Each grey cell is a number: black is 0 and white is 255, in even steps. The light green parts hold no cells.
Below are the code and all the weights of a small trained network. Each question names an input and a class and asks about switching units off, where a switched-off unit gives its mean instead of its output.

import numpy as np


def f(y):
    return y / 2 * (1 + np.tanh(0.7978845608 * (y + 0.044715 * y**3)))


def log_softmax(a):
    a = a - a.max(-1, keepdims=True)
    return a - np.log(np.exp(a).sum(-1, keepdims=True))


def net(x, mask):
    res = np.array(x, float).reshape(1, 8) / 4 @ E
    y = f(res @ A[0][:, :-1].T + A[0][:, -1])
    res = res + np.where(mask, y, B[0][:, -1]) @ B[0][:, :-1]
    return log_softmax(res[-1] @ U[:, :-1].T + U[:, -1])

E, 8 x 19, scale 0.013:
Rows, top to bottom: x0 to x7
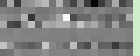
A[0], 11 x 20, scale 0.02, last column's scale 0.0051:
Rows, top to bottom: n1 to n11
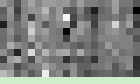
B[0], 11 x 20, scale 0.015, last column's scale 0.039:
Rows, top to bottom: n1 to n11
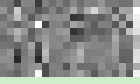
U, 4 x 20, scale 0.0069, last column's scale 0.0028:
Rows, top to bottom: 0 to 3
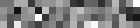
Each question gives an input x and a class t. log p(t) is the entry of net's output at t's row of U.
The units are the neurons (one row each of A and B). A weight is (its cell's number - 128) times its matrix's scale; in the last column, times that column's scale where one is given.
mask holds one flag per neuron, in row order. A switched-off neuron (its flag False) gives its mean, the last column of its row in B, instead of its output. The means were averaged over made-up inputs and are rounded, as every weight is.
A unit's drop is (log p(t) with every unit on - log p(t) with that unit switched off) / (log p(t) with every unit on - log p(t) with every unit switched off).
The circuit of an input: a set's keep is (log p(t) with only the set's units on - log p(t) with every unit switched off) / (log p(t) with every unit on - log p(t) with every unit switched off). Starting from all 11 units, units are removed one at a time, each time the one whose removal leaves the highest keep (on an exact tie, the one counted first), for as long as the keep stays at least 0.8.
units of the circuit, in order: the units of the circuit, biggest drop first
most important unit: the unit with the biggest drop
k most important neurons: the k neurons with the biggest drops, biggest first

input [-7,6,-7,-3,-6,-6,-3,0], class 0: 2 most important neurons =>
n2; n4
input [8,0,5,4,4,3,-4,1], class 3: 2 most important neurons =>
n2; n3
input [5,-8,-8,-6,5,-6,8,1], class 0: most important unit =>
n5
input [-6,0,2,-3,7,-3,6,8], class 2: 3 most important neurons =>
n2; n3; n5
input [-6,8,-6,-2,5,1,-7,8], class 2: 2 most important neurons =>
n2; n3
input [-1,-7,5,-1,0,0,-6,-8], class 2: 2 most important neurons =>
n4; n5
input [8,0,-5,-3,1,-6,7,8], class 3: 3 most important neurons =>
n2; n4; n5
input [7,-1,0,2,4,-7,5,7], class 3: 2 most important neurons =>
n2; n4
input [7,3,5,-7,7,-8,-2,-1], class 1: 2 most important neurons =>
n9; n7
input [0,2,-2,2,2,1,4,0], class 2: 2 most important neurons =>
n3; n9
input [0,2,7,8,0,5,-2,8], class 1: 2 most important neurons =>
n8; n5
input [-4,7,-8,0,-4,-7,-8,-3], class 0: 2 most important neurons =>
n5; n11
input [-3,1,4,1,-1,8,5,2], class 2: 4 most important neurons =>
n5; n2; n3; n6
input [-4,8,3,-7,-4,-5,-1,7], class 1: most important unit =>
n2
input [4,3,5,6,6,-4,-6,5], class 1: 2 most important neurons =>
n8; n11
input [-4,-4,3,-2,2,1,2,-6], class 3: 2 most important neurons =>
n11; n4
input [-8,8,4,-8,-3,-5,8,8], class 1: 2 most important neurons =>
n2; n4
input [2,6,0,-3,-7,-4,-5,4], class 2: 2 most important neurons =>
n4; n8
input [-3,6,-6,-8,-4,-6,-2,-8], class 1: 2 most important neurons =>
n9; n3
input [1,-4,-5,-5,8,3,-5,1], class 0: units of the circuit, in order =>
n5
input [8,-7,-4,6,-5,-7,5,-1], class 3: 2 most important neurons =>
n2; n9
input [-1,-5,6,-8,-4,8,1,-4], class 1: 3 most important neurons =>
n9; n5; n7
